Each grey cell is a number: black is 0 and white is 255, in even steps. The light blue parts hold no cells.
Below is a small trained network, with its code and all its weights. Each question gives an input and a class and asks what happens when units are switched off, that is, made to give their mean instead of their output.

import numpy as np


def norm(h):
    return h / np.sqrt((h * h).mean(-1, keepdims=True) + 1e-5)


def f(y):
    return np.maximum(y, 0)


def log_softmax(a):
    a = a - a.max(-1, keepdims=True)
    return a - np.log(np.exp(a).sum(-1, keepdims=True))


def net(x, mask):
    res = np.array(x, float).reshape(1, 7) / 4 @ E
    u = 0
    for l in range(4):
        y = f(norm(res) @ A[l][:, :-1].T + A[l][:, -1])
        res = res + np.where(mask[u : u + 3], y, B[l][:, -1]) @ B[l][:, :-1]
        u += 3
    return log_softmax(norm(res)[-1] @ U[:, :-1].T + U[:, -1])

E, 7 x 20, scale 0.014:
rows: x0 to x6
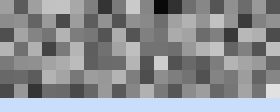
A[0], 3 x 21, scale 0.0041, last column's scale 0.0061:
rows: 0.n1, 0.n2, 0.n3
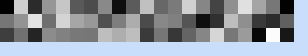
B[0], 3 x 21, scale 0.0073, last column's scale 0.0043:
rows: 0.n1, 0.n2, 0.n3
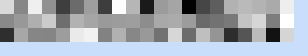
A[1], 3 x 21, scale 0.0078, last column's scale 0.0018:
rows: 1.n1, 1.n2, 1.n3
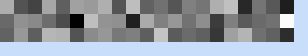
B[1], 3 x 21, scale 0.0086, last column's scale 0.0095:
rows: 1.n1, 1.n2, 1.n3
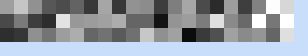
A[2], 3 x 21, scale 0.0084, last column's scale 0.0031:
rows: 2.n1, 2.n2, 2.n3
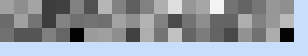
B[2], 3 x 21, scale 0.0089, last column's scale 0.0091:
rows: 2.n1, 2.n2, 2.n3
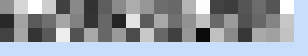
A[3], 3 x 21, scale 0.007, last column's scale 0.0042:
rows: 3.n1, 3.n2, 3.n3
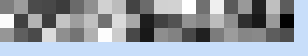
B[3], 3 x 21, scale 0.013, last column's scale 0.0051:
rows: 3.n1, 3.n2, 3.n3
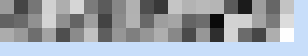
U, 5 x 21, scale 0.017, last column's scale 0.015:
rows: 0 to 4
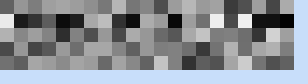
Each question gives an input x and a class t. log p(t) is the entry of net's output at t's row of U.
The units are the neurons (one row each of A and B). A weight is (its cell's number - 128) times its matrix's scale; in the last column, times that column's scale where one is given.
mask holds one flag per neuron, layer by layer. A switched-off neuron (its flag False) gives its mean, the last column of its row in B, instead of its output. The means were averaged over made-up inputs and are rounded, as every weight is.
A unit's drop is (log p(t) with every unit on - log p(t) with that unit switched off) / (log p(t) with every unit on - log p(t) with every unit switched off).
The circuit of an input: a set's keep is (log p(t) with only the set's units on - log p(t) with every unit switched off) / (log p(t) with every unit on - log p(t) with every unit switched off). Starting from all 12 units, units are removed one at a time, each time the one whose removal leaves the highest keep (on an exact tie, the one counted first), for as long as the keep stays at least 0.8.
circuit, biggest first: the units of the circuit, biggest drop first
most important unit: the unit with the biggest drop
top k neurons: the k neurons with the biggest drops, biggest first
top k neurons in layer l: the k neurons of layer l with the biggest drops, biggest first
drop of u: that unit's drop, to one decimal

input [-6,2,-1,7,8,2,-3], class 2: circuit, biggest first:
2.n1
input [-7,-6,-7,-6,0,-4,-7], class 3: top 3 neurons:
1.n2, 0.n1, 3.n2
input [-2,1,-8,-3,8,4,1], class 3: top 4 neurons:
1.n1, 2.n1, 1.n3, 0.n1
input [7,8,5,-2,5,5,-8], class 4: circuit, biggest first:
2.n1, 1.n2
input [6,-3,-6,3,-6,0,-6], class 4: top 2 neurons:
3.n2, 2.n1
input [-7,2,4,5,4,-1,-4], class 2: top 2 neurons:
2.n1, 1.n2
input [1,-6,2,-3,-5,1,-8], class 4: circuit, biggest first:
3.n3, 2.n1
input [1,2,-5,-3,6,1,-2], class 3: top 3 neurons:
1.n1, 2.n1, 1.n3
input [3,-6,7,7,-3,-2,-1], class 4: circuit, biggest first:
2.n1, 3.n2
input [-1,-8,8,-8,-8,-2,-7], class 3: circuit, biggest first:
2.n1, 2.n3
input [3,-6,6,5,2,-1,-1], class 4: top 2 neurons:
1.n2, 2.n1
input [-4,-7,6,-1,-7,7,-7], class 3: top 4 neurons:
3.n3, 2.n1, 2.n3, 0.n3
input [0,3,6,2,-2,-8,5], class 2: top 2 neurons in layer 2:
2.n2, 2.n1
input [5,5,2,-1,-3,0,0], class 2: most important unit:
1.n2
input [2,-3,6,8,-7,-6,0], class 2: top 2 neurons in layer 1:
1.n2, 1.n3
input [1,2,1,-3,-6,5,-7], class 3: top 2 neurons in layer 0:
0.n1, 0.n3
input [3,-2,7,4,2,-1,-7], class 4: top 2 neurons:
2.n1, 3.n2
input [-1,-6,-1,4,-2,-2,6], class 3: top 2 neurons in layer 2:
2.n2, 2.n3
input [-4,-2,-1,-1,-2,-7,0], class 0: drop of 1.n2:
0.3
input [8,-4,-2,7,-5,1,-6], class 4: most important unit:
3.n2
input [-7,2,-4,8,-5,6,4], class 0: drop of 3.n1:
0.1
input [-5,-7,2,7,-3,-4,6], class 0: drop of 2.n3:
0.1
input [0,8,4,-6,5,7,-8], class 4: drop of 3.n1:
0.0
